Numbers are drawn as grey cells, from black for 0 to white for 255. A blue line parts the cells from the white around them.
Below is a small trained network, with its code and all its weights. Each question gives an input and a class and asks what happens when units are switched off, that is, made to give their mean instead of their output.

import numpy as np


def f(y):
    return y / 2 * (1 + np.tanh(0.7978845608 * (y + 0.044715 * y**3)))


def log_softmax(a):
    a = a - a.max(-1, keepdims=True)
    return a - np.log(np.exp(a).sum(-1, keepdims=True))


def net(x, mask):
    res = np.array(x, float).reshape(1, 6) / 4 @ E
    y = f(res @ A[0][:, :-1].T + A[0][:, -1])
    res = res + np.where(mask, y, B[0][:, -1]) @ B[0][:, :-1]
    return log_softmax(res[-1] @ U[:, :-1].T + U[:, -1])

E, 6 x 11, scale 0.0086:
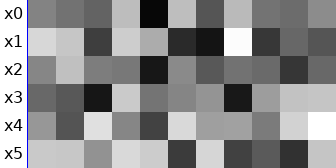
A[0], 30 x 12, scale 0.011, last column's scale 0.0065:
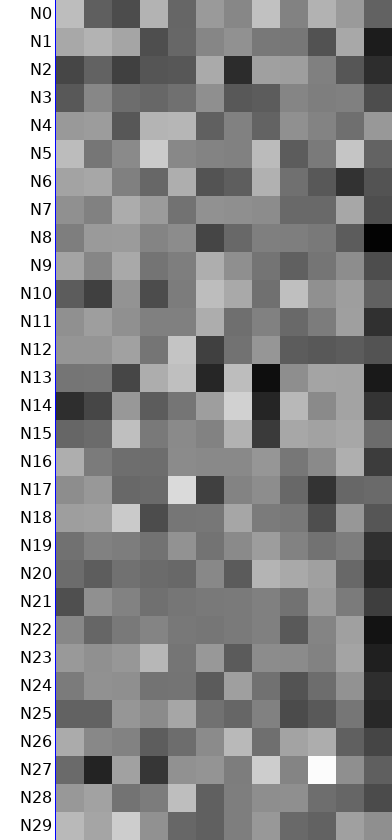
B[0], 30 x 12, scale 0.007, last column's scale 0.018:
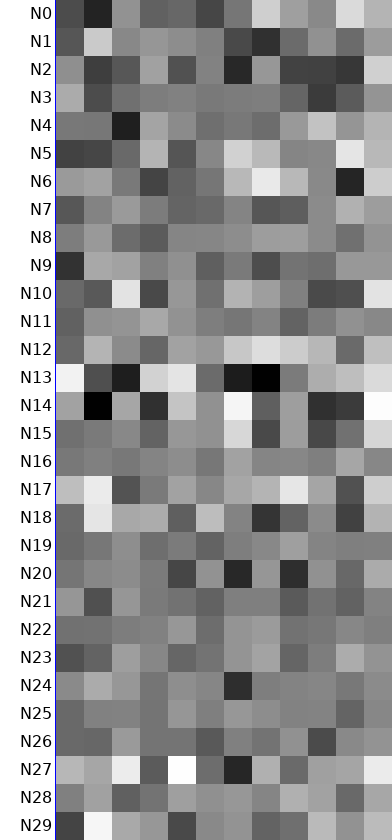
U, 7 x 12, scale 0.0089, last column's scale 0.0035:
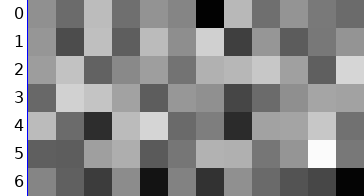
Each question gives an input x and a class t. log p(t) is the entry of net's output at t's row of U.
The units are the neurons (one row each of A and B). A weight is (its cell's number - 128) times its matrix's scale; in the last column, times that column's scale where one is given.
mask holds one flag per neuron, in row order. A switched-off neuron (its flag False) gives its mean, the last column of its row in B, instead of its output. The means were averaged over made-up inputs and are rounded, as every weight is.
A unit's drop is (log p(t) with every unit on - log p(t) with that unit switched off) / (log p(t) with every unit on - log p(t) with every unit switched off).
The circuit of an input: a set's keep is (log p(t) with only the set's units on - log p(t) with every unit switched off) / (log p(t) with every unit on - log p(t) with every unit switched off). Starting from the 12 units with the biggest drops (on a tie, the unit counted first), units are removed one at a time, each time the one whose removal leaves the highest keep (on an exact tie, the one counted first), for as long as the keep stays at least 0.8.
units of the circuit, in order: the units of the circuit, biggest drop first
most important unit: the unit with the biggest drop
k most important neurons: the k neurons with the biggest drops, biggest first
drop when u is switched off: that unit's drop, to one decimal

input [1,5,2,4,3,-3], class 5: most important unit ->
N0
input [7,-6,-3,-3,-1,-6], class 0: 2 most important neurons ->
N27, N2
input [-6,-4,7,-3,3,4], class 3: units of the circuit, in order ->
N18, N29
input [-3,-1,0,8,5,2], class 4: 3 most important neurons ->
N13, N6, N12
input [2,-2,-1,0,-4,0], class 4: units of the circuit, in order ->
N10, N6
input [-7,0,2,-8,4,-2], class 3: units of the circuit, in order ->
N18, N14
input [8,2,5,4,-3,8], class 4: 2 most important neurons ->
N4, N10
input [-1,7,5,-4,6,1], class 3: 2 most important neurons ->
N29, N1
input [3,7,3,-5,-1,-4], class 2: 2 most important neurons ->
N6, N12
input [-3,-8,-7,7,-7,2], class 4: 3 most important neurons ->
N13, N4, N6
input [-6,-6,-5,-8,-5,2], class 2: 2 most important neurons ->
N17, N12
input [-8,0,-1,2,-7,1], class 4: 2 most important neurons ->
N13, N4
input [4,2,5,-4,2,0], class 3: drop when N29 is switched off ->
0.2
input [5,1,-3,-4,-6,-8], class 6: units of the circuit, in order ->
N2
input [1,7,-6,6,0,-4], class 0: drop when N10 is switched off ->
-0.1
